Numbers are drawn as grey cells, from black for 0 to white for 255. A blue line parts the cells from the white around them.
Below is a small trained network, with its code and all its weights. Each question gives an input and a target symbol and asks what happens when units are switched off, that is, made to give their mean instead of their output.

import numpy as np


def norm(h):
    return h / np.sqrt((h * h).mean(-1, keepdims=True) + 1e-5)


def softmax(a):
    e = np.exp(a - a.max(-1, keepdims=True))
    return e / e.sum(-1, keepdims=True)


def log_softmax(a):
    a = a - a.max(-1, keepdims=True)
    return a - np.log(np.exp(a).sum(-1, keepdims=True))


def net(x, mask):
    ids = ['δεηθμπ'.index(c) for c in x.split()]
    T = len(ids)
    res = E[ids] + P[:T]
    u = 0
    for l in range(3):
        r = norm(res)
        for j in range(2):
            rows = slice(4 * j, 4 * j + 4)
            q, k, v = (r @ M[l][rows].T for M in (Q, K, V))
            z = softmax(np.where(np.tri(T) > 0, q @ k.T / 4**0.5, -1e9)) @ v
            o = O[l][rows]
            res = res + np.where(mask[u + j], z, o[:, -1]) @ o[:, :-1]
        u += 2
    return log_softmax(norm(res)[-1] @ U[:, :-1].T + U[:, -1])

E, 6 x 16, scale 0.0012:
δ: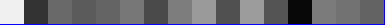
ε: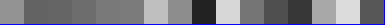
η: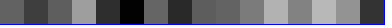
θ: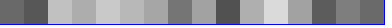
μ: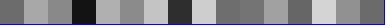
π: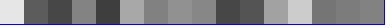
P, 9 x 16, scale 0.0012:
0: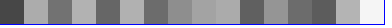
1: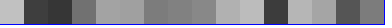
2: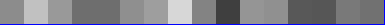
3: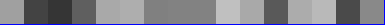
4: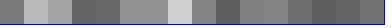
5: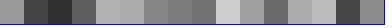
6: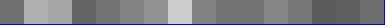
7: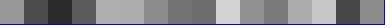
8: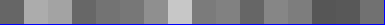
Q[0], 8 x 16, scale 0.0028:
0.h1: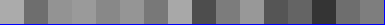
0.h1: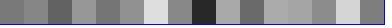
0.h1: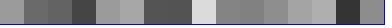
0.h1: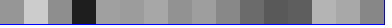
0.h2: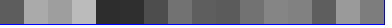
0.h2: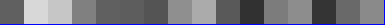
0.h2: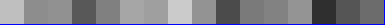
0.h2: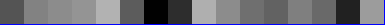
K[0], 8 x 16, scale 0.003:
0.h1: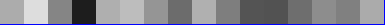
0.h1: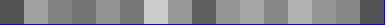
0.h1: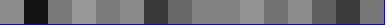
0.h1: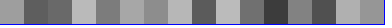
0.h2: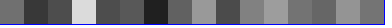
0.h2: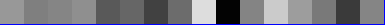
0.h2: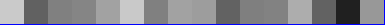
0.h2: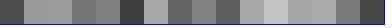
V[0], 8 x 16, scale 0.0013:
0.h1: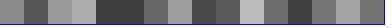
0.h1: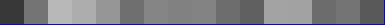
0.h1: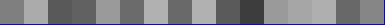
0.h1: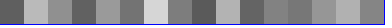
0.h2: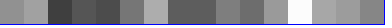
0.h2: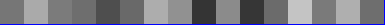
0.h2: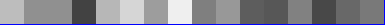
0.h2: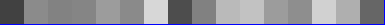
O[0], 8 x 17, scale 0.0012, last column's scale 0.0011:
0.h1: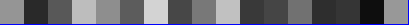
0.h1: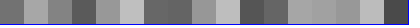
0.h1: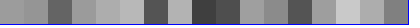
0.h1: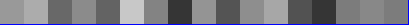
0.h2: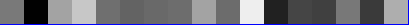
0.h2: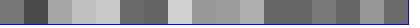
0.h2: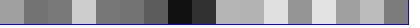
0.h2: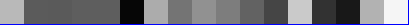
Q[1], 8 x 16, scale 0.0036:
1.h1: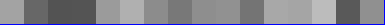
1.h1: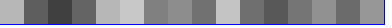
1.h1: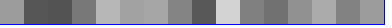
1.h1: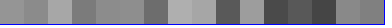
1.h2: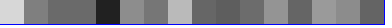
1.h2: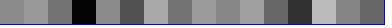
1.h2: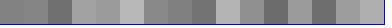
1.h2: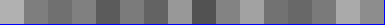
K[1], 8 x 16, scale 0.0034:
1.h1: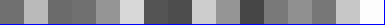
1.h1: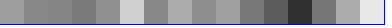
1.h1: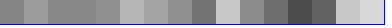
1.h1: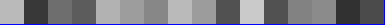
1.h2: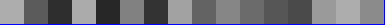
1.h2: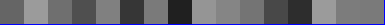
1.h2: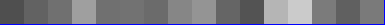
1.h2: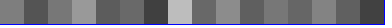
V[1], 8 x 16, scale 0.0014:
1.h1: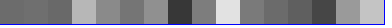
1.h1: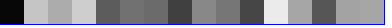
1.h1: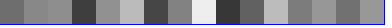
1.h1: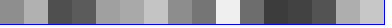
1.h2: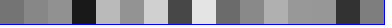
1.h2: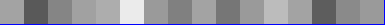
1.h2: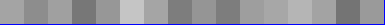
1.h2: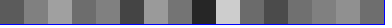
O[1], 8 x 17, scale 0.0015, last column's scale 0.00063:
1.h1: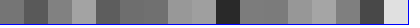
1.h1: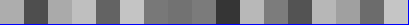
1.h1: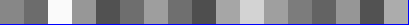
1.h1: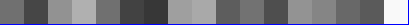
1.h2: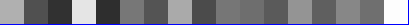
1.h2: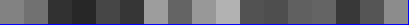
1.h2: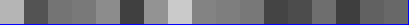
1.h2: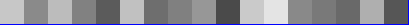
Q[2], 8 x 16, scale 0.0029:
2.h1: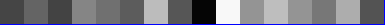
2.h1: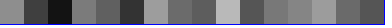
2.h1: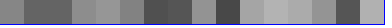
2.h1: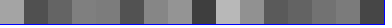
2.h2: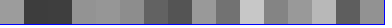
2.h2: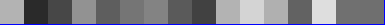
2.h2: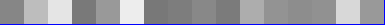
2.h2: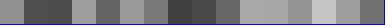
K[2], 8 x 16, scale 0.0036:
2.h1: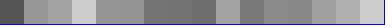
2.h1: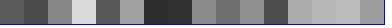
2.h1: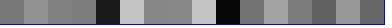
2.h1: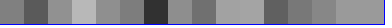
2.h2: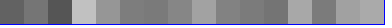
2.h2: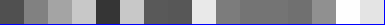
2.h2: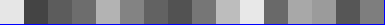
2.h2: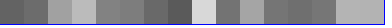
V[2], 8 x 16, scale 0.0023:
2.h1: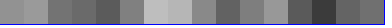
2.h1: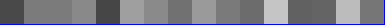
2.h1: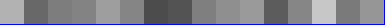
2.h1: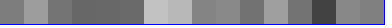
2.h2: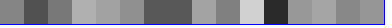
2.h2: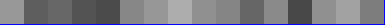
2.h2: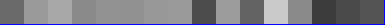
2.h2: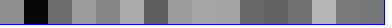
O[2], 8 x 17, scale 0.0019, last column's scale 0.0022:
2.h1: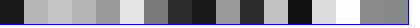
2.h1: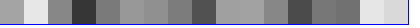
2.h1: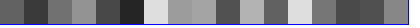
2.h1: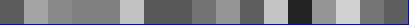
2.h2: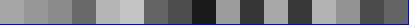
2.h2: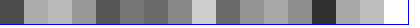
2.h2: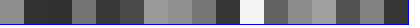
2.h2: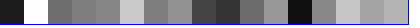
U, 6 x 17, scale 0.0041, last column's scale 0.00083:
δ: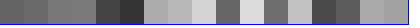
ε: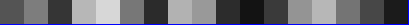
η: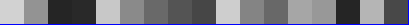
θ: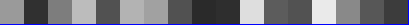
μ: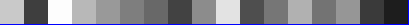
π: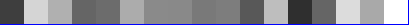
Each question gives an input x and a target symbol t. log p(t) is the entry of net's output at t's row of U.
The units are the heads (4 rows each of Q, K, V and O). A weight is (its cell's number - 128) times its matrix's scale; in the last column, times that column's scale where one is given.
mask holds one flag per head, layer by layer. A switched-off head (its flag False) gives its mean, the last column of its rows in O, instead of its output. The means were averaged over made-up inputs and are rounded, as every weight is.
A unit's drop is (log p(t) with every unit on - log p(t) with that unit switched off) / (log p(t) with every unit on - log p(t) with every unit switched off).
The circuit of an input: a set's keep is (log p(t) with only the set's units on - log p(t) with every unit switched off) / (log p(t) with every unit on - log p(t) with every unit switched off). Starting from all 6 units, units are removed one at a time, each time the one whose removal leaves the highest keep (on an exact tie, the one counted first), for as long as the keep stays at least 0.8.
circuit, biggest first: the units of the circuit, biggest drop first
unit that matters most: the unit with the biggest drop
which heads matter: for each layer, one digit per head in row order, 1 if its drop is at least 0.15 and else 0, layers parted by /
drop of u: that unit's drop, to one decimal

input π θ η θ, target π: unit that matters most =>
2.h2
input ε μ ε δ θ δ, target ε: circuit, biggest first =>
(1.h1 2.h2)
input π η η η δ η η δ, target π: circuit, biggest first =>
(2.h2 0.h2 1.h2)
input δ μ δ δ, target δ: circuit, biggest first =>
(0.h2 2.h1 2.h2)
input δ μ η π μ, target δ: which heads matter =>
00 / 11 / 01
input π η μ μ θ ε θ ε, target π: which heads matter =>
01 / 11 / 01
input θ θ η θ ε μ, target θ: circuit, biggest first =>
(1.h1 0.h2)
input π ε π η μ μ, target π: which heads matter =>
01 / 01 / 01
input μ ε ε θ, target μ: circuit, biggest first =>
(2.h2 0.h1 1.h2 1.h1)
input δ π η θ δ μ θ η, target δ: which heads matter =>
01 / 00 / 11
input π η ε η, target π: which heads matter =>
01 / 01 / 01
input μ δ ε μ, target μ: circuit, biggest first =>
(2.h2 0.h1 1.h1)
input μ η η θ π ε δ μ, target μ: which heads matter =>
10 / 10 / 01
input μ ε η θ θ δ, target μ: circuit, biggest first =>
(2.h2 0.h1 1.h2 2.h1)
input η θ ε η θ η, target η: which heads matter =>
01 / 11 / 10
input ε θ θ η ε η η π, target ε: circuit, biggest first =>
(1.h1)
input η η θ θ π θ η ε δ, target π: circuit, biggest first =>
(1.h2 2.h1)
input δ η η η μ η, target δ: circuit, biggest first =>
(0.h2 2.h2)
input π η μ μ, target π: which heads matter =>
01 / 11 / 01
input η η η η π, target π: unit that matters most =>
2.h1
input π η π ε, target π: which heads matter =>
01 / 01 / 01
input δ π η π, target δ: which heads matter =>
01 / 01 / 11
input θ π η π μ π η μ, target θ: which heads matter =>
00 / 10 / 00
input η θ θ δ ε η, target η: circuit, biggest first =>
(1.h2 2.h1 0.h2)
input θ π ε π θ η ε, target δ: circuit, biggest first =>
(1.h1 2.h2)
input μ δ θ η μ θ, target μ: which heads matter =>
10 / 11 / 01
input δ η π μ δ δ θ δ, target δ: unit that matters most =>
2.h1
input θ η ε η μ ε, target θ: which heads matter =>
00 / 11 / 01
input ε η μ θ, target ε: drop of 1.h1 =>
1.0
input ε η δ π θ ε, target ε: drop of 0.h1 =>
0.0
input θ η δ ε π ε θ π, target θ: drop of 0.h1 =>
0.0
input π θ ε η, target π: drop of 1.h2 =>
1.0
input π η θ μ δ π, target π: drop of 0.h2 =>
0.8
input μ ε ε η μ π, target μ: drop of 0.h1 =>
0.3
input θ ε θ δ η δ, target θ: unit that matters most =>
1.h1
